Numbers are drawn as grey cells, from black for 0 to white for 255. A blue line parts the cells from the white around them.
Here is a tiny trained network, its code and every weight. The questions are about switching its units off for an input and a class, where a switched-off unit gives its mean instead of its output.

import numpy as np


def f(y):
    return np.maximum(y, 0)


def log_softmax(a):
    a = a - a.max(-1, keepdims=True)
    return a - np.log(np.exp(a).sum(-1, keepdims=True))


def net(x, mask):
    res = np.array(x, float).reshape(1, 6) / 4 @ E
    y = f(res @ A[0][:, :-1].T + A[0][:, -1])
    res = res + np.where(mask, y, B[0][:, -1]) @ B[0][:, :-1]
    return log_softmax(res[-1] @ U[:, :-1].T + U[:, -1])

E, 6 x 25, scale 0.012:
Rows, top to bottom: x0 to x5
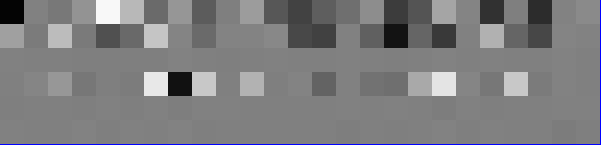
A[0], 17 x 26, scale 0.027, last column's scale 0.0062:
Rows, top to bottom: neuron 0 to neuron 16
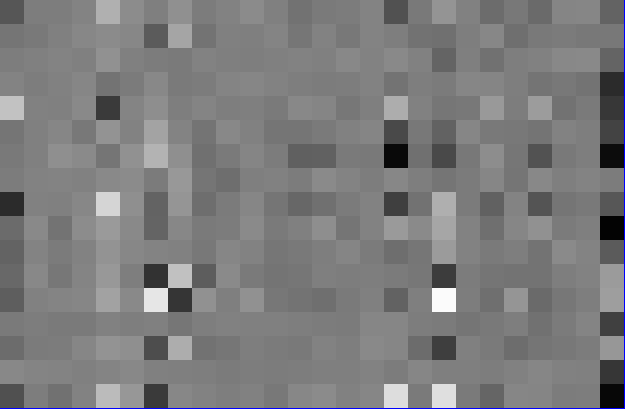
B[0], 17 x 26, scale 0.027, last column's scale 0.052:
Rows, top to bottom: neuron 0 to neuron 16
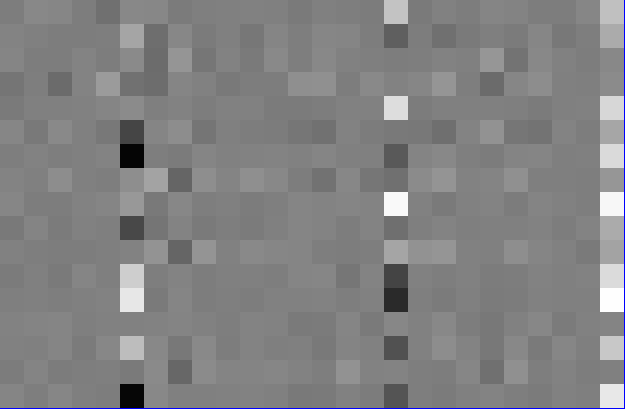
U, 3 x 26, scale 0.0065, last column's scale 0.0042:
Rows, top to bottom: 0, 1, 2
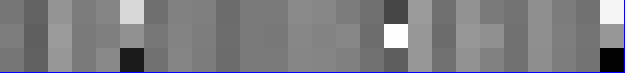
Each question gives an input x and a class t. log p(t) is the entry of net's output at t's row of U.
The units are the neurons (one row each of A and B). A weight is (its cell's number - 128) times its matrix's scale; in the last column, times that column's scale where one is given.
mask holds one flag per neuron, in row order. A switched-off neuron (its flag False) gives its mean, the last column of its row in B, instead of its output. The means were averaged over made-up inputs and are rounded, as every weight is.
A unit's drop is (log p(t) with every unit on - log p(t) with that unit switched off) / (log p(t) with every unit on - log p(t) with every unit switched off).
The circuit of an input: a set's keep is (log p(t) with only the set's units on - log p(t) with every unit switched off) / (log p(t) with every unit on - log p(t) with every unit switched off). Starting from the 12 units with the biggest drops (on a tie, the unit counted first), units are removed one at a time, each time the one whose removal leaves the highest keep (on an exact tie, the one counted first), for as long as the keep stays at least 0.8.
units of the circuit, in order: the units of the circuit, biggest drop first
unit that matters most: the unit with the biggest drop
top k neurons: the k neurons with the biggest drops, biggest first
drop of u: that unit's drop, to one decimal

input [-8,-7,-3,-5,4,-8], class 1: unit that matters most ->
neuron 4
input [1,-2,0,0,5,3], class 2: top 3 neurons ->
[neuron 12; neuron 4; neuron 8]
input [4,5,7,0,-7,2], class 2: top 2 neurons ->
[neuron 6; neuron 4]
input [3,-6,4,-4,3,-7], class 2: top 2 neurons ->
[neuron 16; neuron 12]
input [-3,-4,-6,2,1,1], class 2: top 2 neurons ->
[neuron 8; neuron 12]
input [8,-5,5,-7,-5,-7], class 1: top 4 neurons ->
[neuron 8; neuron 12; neuron 0; neuron 10]
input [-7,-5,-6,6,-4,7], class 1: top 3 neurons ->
[neuron 4; neuron 11; neuron 14]
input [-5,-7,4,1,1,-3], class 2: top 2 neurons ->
[neuron 8; neuron 16]
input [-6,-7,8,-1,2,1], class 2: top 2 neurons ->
[neuron 8; neuron 16]
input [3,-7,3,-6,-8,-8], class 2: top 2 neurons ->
[neuron 16; neuron 12]
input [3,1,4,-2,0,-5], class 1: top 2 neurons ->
[neuron 12; neuron 8]
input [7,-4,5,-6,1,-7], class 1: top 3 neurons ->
[neuron 8; neuron 12; neuron 0]
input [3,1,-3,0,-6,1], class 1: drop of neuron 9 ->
0.0
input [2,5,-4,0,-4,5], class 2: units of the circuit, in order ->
[neuron 6]
